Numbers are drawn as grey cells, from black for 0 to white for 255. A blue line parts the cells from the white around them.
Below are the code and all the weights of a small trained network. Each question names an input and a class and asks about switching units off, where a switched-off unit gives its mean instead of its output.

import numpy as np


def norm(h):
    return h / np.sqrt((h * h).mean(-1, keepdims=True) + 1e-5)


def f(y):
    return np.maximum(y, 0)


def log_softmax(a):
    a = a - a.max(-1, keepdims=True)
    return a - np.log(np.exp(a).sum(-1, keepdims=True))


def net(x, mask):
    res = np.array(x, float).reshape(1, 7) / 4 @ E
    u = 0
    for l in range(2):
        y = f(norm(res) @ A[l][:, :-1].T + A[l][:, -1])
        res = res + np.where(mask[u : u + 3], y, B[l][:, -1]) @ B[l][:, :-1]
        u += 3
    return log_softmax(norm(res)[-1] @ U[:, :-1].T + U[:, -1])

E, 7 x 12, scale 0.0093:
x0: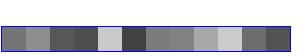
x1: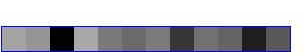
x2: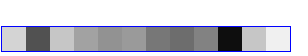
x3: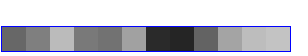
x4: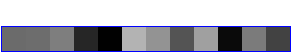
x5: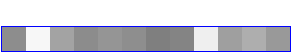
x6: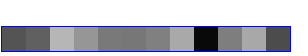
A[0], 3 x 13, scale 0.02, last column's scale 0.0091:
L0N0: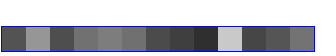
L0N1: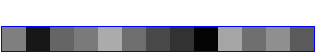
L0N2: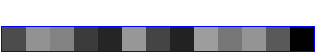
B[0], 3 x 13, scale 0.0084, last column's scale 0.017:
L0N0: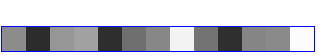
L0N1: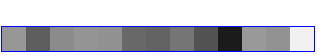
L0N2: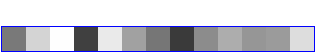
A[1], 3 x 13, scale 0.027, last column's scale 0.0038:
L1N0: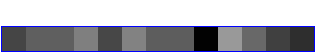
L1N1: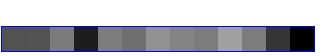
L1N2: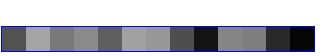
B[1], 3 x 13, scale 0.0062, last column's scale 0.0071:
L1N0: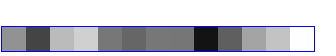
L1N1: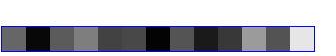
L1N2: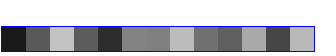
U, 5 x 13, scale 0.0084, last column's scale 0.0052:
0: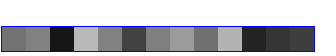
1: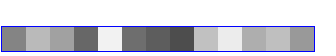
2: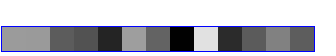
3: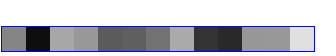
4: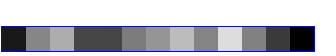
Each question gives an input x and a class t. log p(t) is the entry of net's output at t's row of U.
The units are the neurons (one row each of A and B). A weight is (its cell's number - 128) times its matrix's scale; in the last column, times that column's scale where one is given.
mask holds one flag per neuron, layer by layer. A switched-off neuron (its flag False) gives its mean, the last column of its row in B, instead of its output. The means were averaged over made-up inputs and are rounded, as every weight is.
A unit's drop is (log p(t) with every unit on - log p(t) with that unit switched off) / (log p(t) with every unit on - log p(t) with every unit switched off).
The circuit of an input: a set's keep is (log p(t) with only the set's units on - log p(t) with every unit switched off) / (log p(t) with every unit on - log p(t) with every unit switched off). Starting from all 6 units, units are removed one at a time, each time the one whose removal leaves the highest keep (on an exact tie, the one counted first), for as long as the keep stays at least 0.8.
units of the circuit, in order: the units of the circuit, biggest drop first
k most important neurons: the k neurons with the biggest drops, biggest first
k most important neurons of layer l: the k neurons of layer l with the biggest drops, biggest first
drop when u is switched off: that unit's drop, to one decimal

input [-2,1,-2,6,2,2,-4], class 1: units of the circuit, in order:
[L0N2]
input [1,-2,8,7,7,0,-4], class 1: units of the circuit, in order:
[L0N2, L0N0]
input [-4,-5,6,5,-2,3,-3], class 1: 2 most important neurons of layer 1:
[L1N1, L1N0]
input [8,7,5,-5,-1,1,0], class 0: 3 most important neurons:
[L0N2, L0N1, L0N0]
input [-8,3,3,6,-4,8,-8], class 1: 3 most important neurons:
[L0N0, L0N1, L1N1]
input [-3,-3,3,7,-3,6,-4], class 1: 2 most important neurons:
[L0N0, L0N1]
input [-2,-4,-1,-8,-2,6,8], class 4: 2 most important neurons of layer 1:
[L1N0, L1N1]
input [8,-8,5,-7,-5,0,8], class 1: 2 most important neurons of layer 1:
[L1N0, L1N2]
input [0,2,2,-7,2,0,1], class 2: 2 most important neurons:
[L0N0, L1N0]
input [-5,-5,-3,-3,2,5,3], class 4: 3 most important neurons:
[L0N1, L0N0, L1N0]
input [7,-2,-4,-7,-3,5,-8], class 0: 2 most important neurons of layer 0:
[L0N2, L0N1]
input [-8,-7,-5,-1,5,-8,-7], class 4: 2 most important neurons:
[L0N2, L0N0]
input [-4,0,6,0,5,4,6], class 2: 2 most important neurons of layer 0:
[L0N0, L0N1]
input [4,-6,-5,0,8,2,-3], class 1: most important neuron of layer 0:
[L0N2]
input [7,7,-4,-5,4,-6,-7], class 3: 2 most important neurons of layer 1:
[L1N0, L1N1]
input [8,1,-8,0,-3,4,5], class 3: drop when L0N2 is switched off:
0.0
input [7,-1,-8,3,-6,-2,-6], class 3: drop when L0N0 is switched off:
0.1
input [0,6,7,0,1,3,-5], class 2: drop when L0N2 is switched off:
0.3
